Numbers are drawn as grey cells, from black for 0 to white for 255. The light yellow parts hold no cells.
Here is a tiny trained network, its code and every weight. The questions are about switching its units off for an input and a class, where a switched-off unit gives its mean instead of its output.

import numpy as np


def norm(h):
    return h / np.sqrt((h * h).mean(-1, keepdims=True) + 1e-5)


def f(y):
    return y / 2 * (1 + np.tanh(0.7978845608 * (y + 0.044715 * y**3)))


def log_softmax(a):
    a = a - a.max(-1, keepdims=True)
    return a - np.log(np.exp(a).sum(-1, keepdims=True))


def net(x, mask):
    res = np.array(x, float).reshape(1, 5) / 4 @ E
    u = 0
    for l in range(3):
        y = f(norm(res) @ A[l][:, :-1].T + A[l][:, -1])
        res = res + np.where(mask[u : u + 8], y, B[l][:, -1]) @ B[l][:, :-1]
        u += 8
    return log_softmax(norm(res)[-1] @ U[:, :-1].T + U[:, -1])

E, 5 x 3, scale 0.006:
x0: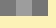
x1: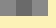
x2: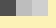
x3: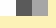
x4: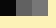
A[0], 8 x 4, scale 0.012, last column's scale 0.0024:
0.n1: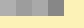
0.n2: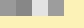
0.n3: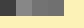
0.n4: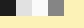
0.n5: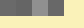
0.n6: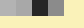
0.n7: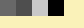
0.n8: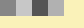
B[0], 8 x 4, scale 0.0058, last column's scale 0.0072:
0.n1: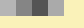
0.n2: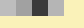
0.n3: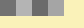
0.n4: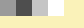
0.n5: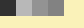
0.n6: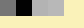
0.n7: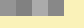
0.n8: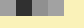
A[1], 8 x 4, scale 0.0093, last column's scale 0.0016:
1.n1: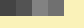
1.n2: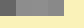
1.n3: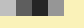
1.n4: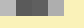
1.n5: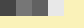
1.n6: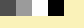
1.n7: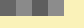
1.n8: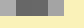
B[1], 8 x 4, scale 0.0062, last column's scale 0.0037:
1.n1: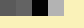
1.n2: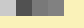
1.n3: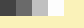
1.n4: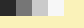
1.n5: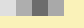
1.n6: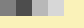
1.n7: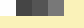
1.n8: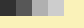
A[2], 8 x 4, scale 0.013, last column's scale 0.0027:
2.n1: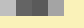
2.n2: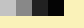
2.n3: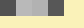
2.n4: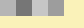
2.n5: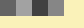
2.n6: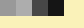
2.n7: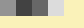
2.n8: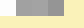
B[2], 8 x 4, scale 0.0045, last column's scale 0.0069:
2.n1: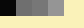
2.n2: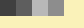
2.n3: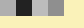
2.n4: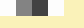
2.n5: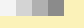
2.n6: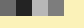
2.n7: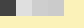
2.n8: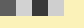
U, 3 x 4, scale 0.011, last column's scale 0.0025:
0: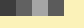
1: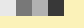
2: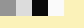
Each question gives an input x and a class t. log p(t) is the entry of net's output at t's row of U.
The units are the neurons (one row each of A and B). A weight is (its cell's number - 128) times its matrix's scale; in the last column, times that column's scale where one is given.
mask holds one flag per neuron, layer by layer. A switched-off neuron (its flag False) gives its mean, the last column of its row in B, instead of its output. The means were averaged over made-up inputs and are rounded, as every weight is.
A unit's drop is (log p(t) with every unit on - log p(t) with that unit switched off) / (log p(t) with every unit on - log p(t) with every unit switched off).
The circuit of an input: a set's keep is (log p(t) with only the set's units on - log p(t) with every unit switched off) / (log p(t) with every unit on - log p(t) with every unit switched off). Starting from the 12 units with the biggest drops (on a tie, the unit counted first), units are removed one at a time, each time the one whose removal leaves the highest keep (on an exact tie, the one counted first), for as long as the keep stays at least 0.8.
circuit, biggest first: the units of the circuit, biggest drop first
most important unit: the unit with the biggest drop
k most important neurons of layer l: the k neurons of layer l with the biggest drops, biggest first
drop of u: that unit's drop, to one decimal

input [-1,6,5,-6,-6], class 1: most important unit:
0.n4
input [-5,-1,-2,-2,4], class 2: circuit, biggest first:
[0.n4, 1.n6, 0.n6]
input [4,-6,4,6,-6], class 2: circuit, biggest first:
[2.n8, 0.n4]
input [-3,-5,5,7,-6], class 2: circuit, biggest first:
[2.n8, 0.n4, 0.n2]
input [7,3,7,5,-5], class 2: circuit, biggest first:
[2.n8, 0.n2]
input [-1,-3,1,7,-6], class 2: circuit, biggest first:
[2.n8, 0.n4]
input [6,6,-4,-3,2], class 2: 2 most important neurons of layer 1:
[1.n1, 1.n6]
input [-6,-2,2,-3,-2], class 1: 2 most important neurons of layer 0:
[0.n4, 0.n6]
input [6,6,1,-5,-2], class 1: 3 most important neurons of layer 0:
[0.n4, 0.n6, 0.n3]
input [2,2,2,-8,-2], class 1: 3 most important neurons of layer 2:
[2.n8, 2.n1, 2.n3]
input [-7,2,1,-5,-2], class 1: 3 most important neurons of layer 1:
[1.n4, 1.n8, 1.n3]
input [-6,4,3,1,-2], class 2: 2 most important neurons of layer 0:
[0.n6, 0.n2]
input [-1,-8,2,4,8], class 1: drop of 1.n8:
0.2
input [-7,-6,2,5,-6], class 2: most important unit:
2.n8
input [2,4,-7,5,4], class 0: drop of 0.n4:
0.1
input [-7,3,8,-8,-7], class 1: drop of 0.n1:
0.0
